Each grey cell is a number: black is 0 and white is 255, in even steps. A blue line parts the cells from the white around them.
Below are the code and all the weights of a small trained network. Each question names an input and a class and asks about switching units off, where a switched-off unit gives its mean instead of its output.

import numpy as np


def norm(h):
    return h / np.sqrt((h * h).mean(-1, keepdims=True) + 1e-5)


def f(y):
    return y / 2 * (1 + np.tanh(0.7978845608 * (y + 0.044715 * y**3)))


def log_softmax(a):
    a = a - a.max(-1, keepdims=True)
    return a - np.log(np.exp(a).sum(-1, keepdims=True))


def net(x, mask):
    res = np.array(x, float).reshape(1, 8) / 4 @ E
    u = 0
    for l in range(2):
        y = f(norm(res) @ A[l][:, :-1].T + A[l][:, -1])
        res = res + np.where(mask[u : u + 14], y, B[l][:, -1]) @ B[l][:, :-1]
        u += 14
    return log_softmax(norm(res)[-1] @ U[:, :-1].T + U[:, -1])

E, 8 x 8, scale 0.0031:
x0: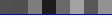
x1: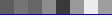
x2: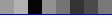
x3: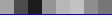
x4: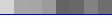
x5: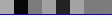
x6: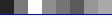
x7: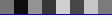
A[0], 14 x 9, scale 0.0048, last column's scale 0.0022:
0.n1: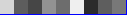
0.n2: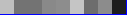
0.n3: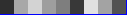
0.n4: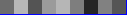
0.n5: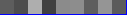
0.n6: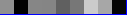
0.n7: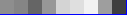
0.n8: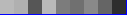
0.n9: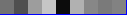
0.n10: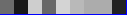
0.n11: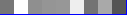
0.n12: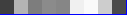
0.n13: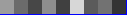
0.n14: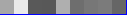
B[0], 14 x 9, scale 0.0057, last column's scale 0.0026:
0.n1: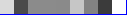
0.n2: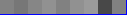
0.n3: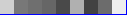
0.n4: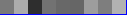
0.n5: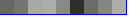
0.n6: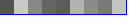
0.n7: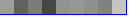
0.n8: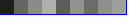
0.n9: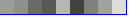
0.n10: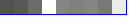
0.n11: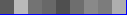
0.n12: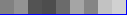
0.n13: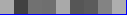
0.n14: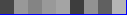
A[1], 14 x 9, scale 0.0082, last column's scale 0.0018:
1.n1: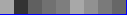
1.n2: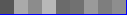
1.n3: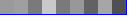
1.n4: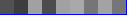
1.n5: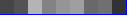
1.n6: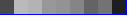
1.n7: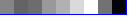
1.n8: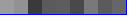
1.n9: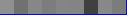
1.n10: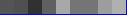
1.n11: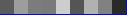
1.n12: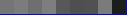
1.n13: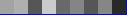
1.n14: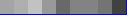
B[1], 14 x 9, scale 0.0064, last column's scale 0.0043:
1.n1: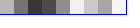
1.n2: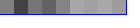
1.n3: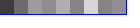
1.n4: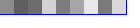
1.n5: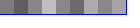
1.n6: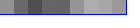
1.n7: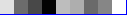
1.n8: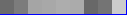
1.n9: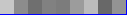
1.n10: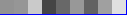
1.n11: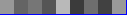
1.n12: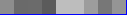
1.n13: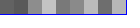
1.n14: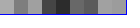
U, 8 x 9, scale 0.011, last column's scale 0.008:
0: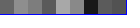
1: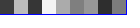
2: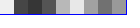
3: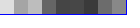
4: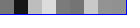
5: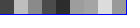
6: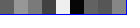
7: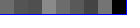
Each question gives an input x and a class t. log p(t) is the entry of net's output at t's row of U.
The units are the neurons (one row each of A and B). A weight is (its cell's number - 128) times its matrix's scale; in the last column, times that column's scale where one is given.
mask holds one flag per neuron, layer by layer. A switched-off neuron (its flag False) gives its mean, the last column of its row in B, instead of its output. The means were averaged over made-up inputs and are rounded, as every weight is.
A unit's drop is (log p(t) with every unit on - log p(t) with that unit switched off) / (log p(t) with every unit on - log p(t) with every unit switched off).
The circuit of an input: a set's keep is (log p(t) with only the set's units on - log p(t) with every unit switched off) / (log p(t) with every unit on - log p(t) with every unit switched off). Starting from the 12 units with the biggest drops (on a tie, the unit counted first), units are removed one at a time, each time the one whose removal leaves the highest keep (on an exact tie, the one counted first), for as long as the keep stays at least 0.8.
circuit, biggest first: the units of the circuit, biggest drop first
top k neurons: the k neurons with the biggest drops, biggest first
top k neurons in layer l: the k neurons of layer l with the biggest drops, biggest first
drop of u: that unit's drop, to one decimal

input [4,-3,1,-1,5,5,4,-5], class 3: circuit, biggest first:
(1.n1)
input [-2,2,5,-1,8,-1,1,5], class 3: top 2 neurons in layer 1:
(1.n1; 1.n4)
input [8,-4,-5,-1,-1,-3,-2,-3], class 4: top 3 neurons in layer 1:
(1.n7; 1.n5; 1.n1)
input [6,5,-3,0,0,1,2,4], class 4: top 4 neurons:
(0.n5; 0.n1; 1.n4; 1.n5)
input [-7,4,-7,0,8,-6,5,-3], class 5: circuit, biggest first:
(0.n1; 0.n11)
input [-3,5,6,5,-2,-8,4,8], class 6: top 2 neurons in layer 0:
(0.n1; 0.n14)
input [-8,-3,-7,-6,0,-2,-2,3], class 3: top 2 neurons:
(1.n14; 0.n3)
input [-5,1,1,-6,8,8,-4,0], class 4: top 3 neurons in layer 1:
(1.n7; 1.n13; 1.n3)
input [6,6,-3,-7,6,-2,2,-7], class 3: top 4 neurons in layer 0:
(0.n3; 0.n10; 0.n8; 0.n6)
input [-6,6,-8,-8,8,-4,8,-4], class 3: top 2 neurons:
(0.n3; 1.n14)
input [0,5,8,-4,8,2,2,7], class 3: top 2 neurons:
(0.n10; 1.n1)
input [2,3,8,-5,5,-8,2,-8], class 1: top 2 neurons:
(1.n10; 0.n14)
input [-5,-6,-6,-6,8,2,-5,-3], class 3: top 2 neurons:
(1.n14; 0.n10)
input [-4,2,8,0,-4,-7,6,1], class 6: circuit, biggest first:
(1.n11)
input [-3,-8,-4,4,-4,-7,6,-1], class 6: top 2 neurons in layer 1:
(1.n11; 1.n1)
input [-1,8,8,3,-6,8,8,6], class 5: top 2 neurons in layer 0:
(0.n1; 0.n6)
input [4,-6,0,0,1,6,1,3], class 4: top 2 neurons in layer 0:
(0.n5; 0.n3)
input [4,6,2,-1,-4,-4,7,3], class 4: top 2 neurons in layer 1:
(1.n4; 1.n7)
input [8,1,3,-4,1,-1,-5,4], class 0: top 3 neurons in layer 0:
(0.n1; 0.n3; 0.n7)
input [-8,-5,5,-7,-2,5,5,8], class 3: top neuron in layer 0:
(0.n3)
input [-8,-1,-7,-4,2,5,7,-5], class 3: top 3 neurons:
(1.n14; 0.n3; 1.n1)
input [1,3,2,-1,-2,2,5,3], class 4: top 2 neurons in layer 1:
(1.n7; 1.n1)
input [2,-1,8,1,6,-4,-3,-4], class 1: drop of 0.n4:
0.0
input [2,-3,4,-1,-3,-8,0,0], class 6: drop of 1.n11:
0.1
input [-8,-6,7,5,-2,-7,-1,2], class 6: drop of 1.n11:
0.4
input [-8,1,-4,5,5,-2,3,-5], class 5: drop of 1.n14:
0.2
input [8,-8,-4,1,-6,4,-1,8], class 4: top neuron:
(0.n5)
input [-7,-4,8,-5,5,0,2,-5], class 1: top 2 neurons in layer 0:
(0.n4; 0.n14)
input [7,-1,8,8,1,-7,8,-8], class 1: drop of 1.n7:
0.2
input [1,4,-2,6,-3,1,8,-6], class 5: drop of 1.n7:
0.1
